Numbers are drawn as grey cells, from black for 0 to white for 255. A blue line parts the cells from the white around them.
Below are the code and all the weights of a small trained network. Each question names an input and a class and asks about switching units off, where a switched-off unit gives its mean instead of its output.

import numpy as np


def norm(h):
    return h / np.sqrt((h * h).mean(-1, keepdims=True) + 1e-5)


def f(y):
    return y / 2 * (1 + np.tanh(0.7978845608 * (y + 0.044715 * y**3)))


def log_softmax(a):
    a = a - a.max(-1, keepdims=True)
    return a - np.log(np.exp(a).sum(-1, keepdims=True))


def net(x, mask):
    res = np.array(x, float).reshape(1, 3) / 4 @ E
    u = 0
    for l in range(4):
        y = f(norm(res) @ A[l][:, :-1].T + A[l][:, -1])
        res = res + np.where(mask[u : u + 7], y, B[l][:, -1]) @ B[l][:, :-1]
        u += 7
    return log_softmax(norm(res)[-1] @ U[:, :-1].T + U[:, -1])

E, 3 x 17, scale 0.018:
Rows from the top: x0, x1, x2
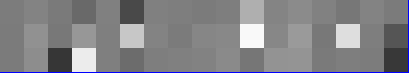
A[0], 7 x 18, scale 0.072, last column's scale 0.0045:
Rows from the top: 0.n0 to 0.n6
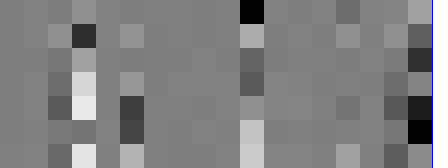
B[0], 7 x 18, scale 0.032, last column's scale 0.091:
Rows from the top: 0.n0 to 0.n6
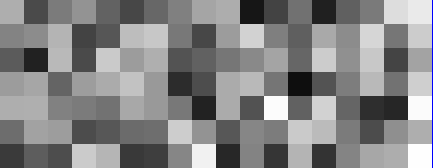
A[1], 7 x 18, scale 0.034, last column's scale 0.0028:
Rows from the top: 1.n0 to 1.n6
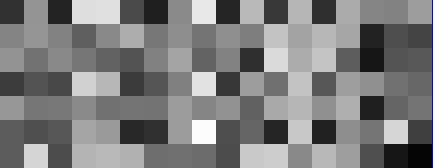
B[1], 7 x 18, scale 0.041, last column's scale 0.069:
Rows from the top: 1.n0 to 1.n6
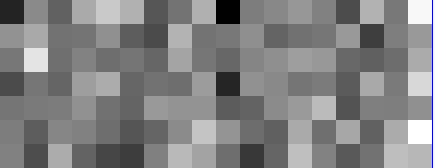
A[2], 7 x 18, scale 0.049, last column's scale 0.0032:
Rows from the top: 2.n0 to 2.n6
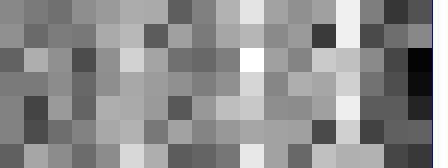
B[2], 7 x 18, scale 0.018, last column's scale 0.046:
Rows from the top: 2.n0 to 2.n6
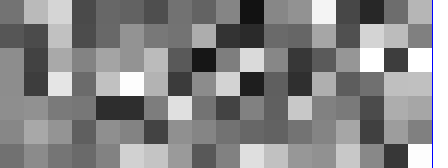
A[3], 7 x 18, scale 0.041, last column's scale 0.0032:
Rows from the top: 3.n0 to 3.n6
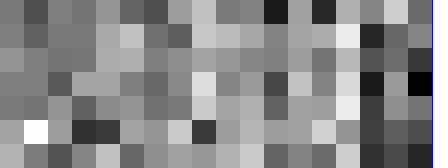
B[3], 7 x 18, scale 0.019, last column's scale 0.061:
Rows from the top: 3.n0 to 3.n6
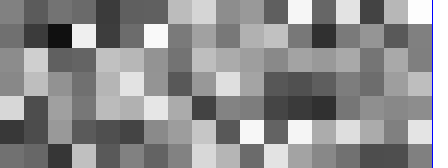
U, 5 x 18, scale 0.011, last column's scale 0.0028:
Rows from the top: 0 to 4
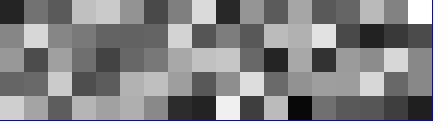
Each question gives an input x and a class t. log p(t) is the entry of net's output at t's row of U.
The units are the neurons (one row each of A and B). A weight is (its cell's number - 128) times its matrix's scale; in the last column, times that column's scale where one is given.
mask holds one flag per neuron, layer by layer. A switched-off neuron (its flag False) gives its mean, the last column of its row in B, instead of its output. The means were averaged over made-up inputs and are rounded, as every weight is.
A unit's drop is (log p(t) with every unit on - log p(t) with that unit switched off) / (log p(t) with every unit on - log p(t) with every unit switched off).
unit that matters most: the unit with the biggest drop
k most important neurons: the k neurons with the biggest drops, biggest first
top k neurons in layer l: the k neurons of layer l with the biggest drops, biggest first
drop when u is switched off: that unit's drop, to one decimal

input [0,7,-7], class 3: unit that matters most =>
0.n1
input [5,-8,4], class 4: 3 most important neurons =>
(0.n0; 0.n6; 0.n5)
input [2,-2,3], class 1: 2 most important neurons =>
(0.n4; 1.n2)
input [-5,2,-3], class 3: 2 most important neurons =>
(0.n6; 0.n0)
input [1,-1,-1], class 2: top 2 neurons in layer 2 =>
(2.n6; 2.n2)
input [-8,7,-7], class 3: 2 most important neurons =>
(0.n1; 0.n0)
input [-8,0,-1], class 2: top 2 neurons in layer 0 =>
(0.n4; 0.n0)
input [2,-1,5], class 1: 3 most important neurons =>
(0.n4; 1.n6; 1.n2)
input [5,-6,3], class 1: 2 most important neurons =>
(0.n6; 1.n2)
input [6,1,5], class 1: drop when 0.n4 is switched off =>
0.9
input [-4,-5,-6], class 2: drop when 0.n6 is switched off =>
0.2
